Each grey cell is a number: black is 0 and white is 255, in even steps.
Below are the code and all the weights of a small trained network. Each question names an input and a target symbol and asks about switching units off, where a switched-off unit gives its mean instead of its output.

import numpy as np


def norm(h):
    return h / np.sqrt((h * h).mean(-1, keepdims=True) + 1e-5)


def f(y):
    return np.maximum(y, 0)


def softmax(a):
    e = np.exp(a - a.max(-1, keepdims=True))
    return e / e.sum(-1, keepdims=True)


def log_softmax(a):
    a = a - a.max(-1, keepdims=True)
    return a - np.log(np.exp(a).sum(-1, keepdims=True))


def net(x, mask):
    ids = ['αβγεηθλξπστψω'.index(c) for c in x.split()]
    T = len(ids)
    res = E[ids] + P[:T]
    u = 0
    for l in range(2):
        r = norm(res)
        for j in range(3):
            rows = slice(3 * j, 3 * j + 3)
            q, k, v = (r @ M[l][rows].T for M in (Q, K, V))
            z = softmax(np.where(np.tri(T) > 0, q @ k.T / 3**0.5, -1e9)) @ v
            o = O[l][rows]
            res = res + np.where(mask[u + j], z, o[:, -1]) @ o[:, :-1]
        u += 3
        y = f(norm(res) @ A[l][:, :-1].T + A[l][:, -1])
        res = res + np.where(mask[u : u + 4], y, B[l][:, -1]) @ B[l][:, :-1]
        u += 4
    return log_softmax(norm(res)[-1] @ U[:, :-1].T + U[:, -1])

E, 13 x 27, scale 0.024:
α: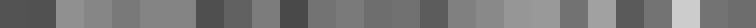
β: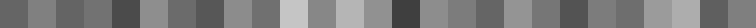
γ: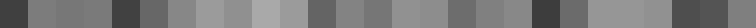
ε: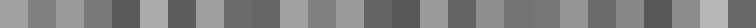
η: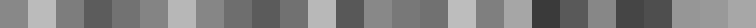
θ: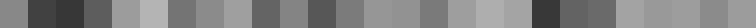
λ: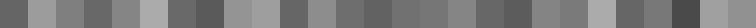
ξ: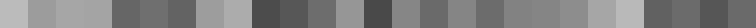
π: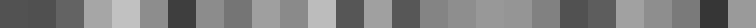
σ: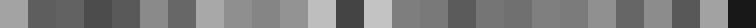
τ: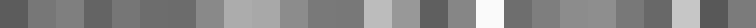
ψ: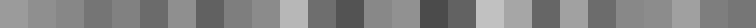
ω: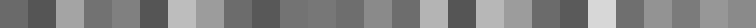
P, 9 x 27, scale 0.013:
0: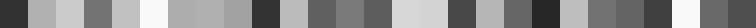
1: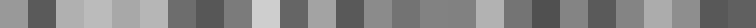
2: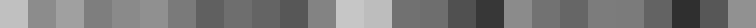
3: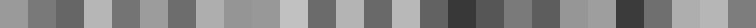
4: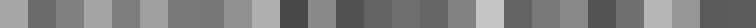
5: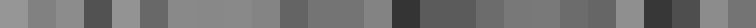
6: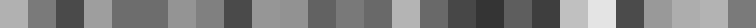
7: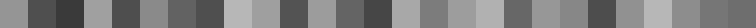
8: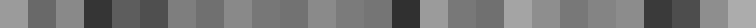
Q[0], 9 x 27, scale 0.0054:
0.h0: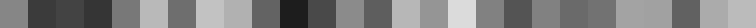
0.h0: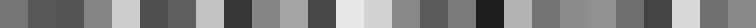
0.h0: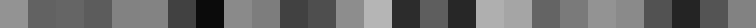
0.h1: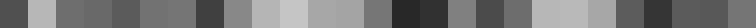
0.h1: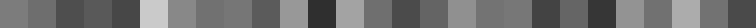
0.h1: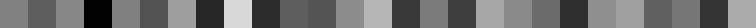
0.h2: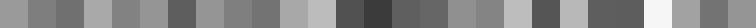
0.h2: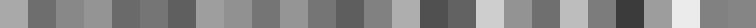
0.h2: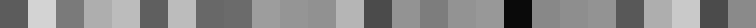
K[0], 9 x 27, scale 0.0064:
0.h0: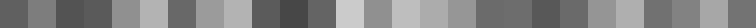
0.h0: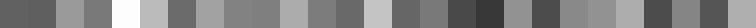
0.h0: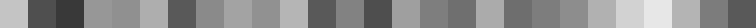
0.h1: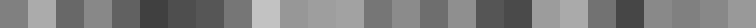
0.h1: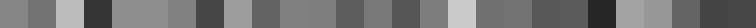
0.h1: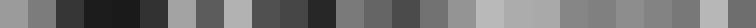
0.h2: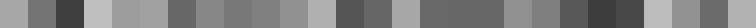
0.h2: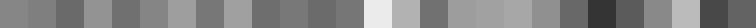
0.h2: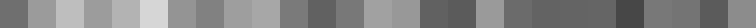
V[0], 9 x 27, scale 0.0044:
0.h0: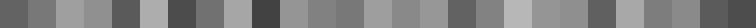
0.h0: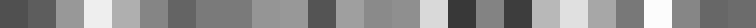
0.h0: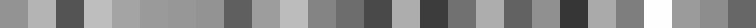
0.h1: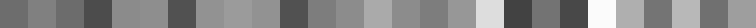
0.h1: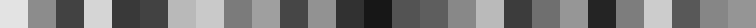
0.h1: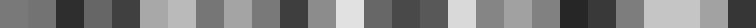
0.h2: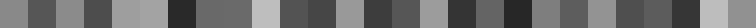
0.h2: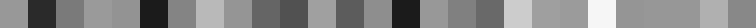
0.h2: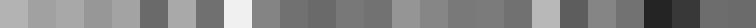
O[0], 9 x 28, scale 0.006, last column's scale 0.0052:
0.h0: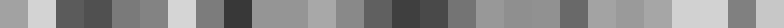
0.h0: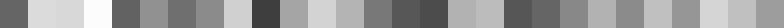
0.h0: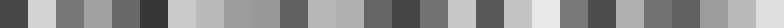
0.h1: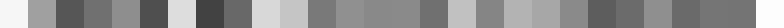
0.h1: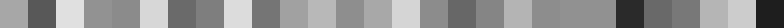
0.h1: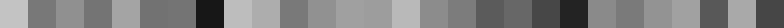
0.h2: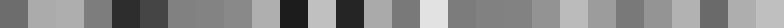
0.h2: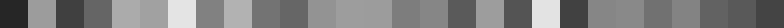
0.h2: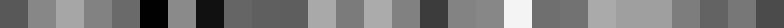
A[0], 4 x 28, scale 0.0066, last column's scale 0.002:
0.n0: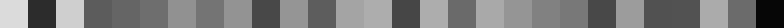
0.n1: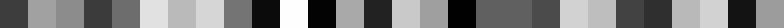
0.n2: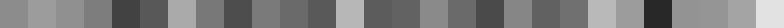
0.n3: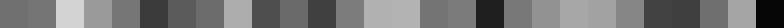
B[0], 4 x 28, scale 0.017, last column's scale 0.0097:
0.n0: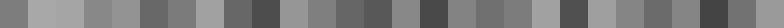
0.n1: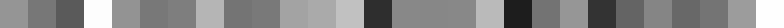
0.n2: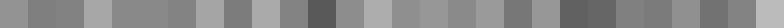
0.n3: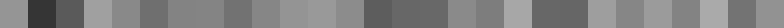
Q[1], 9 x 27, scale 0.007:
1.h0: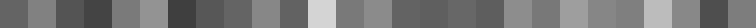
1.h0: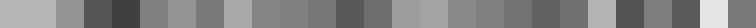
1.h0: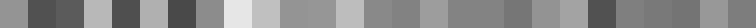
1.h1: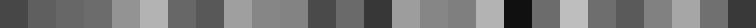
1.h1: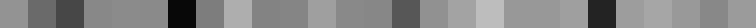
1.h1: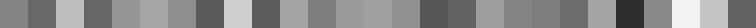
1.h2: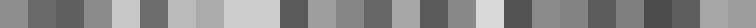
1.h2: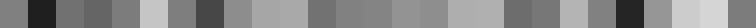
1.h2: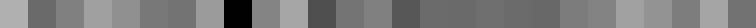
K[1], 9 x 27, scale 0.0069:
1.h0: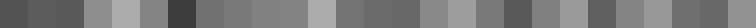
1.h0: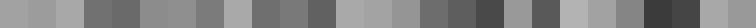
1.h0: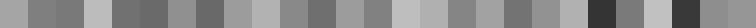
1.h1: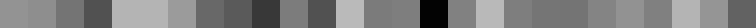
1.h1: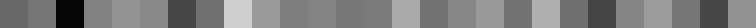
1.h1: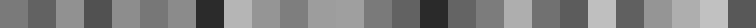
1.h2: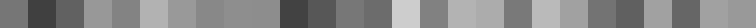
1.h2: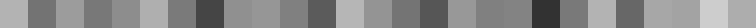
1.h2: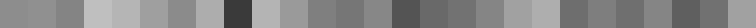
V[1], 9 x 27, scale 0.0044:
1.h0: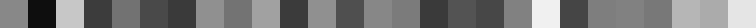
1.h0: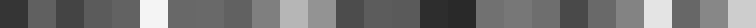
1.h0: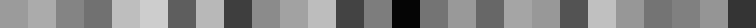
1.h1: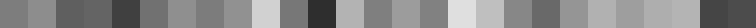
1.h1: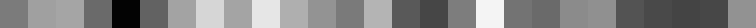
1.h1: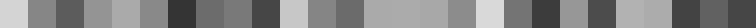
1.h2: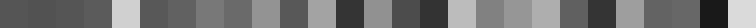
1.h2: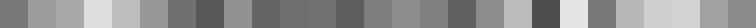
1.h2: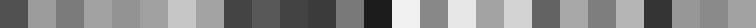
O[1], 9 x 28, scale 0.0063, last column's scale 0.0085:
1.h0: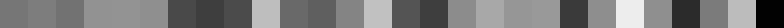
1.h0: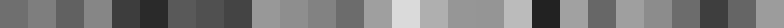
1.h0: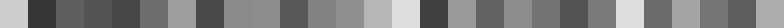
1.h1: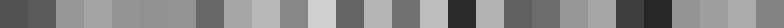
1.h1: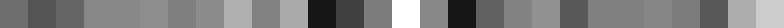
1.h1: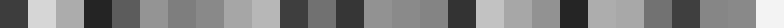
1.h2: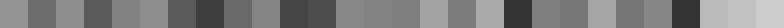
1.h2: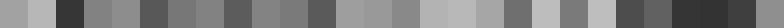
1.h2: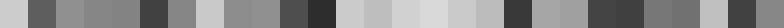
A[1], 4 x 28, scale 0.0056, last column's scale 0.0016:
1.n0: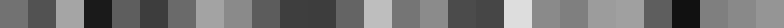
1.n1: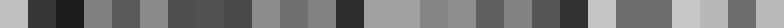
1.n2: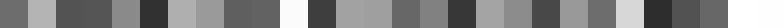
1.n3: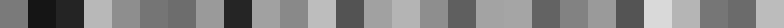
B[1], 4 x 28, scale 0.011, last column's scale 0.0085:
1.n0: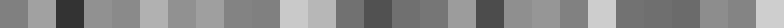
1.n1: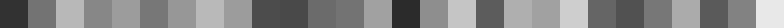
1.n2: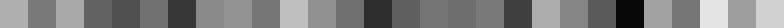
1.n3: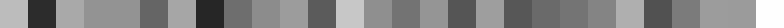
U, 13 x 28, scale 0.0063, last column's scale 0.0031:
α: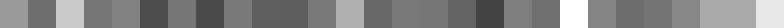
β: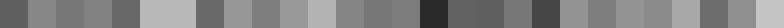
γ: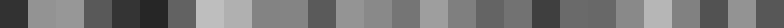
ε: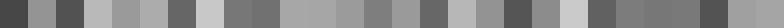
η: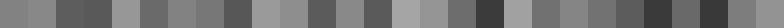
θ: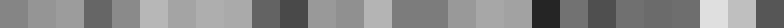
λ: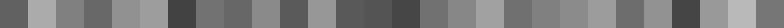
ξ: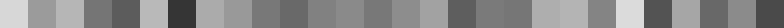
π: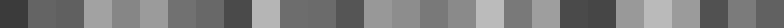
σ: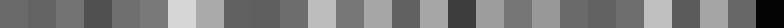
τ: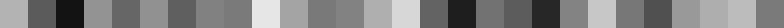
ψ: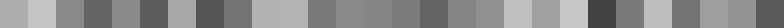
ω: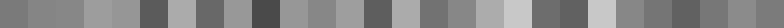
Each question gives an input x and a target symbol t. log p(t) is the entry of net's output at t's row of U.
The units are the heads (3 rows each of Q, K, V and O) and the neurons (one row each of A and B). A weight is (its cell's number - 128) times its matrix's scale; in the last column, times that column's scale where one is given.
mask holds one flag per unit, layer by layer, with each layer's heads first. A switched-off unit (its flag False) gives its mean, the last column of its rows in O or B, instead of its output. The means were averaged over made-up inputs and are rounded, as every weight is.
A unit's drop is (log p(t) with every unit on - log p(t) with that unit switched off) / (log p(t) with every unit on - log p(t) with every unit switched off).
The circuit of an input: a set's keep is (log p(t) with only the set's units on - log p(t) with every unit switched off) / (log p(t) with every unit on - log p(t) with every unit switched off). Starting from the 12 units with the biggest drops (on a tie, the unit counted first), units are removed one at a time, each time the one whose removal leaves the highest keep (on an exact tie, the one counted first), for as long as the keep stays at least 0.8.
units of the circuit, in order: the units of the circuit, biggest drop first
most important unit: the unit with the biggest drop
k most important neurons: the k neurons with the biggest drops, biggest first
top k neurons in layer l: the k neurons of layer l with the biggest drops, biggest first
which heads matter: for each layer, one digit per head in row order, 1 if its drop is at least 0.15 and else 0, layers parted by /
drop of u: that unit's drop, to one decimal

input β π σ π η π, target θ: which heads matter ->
110 / 001
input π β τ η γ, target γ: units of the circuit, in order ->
[0.n1]
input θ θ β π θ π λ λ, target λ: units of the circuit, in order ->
[0.n1; 1.h1]
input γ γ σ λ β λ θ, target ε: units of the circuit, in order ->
[0.n1; 0.h2]
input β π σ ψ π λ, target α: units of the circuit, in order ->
[0.h2; 1.h1; 0.n1]
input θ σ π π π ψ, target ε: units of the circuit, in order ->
[0.h1; 0.n1]
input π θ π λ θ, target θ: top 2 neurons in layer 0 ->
[0.n1; 0.n2]
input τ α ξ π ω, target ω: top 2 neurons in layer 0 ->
[0.n1; 0.n0]
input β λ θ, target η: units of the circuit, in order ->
[0.h0; 0.n0]
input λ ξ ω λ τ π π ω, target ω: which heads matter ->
010 / 000
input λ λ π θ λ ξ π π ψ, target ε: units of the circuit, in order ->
[0.h1; 0.n1; 0.h2]
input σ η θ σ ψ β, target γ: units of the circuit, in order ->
[0.h1; 0.n1]
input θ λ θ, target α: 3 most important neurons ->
[0.n1; 1.n1; 1.n2]
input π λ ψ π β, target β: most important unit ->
1.h2
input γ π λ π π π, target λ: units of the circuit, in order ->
[1.h2; 0.n1]
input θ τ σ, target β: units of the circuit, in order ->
[1.h2; 0.n1]
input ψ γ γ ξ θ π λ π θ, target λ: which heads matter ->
000 / 101
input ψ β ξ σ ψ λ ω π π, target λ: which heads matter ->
000 / 001
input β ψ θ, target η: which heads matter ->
110 / 000
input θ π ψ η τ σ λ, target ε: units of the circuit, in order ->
[0.n1; 0.h1]
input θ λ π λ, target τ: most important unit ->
0.h2
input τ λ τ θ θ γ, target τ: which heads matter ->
000 / 000
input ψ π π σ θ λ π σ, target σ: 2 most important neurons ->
[0.n1; 1.n2]
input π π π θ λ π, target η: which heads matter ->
010 / 000
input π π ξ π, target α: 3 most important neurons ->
[0.n1; 1.n3; 1.n1]
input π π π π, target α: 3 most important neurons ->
[0.n1; 1.n1; 1.n3]
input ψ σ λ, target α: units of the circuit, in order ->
[0.h2]
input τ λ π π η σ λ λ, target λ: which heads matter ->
001 / 100
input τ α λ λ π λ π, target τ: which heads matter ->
111 / 000
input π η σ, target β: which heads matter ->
001 / 001
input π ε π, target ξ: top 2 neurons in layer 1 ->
[1.n1; 1.n2]
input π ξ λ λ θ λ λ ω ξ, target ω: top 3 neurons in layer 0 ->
[0.n3; 0.n0; 0.n1]
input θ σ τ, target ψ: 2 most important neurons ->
[0.n1; 1.n2]
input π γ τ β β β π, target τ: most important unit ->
0.h2
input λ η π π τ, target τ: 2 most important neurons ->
[0.n1; 1.n1]
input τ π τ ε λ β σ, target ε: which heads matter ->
001 / 100
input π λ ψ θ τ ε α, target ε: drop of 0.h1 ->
0.2
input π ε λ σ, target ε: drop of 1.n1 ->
-0.1
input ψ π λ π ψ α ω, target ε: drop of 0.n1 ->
0.7
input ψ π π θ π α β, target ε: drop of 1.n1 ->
-0.1
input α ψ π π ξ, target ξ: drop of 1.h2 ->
0.0
